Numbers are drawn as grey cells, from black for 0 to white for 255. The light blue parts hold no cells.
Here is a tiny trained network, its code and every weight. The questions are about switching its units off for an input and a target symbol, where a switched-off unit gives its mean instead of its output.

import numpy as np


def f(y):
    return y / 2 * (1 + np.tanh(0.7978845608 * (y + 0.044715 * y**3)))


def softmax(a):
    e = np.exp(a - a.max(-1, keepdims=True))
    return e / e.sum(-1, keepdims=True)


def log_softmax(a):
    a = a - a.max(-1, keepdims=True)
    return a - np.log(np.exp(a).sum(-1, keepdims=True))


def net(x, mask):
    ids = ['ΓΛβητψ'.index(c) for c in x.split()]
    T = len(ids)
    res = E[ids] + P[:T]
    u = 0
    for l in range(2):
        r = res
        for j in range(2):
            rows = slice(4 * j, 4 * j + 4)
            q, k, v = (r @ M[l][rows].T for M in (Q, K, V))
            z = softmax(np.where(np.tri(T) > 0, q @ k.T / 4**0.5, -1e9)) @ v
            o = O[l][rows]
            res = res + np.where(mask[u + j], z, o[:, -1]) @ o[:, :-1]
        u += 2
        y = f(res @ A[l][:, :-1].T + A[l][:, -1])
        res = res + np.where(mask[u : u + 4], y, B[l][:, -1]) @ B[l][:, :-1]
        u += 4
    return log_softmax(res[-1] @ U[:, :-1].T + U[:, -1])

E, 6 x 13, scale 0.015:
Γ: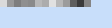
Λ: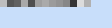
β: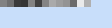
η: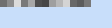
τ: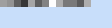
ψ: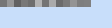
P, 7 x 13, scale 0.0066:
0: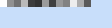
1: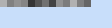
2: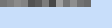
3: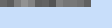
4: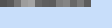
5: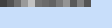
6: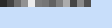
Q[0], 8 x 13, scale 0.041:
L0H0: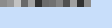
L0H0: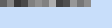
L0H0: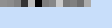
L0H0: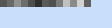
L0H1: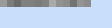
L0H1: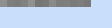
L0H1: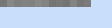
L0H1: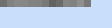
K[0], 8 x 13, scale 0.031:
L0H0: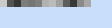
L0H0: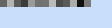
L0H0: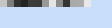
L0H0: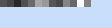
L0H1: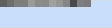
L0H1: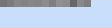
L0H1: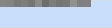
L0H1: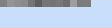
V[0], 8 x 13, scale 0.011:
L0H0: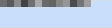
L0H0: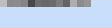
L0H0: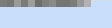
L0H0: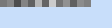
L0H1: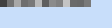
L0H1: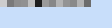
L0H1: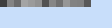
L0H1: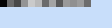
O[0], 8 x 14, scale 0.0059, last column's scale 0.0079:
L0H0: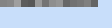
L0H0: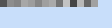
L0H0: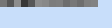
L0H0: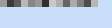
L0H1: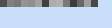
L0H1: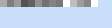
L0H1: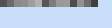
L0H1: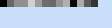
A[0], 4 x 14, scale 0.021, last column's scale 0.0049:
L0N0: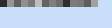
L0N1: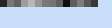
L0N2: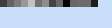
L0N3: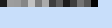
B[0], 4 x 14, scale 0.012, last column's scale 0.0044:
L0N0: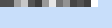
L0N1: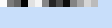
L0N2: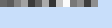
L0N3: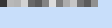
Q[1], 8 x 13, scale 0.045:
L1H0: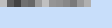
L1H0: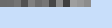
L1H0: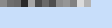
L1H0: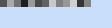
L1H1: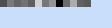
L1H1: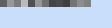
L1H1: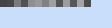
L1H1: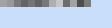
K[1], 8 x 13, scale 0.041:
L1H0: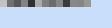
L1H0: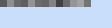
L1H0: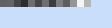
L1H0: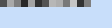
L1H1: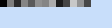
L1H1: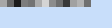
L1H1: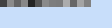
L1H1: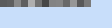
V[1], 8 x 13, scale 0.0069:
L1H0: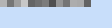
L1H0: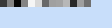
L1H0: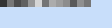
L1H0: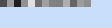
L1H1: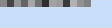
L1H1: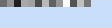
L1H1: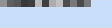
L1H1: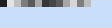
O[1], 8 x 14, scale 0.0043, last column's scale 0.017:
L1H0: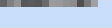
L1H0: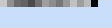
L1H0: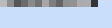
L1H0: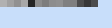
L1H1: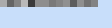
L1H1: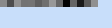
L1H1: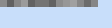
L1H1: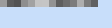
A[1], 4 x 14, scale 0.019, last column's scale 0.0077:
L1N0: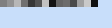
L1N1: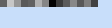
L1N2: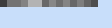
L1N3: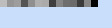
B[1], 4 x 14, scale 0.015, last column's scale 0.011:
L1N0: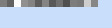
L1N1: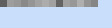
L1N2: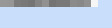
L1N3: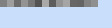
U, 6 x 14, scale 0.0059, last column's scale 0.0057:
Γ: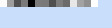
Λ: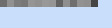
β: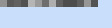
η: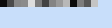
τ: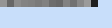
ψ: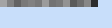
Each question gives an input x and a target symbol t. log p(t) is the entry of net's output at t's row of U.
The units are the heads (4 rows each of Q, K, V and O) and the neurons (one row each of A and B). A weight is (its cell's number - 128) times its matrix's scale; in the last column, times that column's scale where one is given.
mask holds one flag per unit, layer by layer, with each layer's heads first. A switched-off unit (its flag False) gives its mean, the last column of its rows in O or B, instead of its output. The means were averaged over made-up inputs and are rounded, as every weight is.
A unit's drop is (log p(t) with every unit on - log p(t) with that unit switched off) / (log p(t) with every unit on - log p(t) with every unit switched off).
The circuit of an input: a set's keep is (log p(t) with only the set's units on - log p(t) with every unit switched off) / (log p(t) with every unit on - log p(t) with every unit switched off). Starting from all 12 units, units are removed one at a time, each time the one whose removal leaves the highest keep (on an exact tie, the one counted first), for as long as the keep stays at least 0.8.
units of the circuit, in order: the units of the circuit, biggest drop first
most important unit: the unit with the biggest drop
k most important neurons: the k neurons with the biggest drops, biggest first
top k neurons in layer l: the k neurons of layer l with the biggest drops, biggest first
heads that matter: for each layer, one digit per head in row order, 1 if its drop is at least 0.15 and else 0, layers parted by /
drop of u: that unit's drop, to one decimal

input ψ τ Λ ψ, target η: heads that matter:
11 / 01
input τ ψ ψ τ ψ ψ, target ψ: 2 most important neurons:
[L0N1 L1N3]
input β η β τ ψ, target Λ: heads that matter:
10 / 00
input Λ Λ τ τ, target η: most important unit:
L0H1
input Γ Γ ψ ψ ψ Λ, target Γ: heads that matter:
00 / 10
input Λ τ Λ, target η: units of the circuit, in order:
[L1H0 L0H1]
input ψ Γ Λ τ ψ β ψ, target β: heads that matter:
01 / 00
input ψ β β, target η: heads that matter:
01 / 10
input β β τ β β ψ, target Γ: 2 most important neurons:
[L1N2 L0N0]
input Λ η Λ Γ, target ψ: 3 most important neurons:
[L1N3 L0N0 L1N2]
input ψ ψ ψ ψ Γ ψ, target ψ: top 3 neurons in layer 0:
[L0N1 L0N0 L0N2]
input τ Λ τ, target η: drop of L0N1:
0.1
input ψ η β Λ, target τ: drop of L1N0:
1.0
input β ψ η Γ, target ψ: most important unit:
L1N3
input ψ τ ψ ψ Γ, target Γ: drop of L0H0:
0.2
